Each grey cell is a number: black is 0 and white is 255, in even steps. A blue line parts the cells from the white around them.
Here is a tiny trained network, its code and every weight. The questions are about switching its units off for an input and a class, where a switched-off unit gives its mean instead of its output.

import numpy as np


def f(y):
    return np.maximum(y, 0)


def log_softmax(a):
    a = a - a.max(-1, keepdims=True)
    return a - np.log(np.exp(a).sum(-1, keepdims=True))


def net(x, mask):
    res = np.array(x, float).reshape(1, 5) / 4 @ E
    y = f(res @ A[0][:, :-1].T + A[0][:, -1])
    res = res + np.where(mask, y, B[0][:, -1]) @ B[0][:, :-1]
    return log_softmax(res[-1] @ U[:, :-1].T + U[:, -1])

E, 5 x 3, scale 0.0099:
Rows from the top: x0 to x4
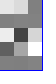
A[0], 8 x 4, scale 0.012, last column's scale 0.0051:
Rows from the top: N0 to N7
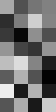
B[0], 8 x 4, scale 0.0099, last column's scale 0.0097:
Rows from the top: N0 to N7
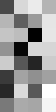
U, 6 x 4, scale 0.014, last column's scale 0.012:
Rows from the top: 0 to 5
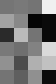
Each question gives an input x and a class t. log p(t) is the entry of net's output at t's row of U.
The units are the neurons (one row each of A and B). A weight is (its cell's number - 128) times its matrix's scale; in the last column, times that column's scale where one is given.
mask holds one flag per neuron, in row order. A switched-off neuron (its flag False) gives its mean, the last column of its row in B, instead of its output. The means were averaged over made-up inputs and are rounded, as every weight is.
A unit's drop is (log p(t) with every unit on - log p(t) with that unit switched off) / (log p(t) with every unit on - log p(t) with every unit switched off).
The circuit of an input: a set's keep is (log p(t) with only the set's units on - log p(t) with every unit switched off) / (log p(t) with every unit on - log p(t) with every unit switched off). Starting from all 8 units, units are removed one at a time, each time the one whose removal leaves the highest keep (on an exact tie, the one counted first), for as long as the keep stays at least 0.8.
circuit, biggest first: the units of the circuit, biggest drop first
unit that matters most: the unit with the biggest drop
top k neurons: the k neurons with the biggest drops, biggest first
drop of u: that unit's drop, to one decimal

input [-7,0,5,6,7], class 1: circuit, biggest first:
(N2)
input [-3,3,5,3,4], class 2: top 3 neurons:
(N6; N3; N4)
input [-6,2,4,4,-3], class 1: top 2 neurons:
(N2; N3)
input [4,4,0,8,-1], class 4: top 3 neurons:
(N6; N2; N1)
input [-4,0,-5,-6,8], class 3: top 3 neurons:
(N3; N6; N7)
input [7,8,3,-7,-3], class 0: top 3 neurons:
(N2; N0; N3)
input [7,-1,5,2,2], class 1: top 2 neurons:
(N4; N3)
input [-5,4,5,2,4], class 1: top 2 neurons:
(N2; N3)
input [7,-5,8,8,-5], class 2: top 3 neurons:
(N6; N2; N3)
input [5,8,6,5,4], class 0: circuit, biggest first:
(N4; N6)
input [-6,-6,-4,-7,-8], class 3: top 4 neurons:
(N3; N7; N4; N6)
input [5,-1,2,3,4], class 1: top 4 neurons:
(N4; N3; N0; N7)
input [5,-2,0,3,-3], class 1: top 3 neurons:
(N4; N3; N0)
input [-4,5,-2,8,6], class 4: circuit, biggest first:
(N1)
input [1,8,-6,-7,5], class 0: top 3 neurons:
(N3; N6; N0)
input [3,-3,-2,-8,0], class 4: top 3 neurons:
(N3; N6; N2)
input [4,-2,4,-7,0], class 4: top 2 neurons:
(N3; N2)
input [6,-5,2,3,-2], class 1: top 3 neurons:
(N4; N3; N0)
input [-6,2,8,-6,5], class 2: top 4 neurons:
(N6; N0; N4; N1)
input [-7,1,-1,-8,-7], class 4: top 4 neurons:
(N3; N6; N4; N7)
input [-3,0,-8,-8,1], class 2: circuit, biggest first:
(N7)
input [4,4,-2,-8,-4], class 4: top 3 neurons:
(N3; N6; N2)
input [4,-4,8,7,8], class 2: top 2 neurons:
(N6; N3)
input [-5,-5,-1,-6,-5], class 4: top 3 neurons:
(N3; N6; N4)
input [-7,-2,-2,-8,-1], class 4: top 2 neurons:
(N3; N6)
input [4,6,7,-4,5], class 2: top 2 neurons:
(N6; N0)
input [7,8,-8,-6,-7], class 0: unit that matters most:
N6
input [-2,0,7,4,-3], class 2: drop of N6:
0.8
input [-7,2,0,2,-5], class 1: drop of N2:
0.9
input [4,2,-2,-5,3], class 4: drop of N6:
0.3
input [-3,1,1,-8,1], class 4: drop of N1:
0.0
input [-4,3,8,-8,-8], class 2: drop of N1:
0.1
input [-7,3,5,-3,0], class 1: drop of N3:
-0.1
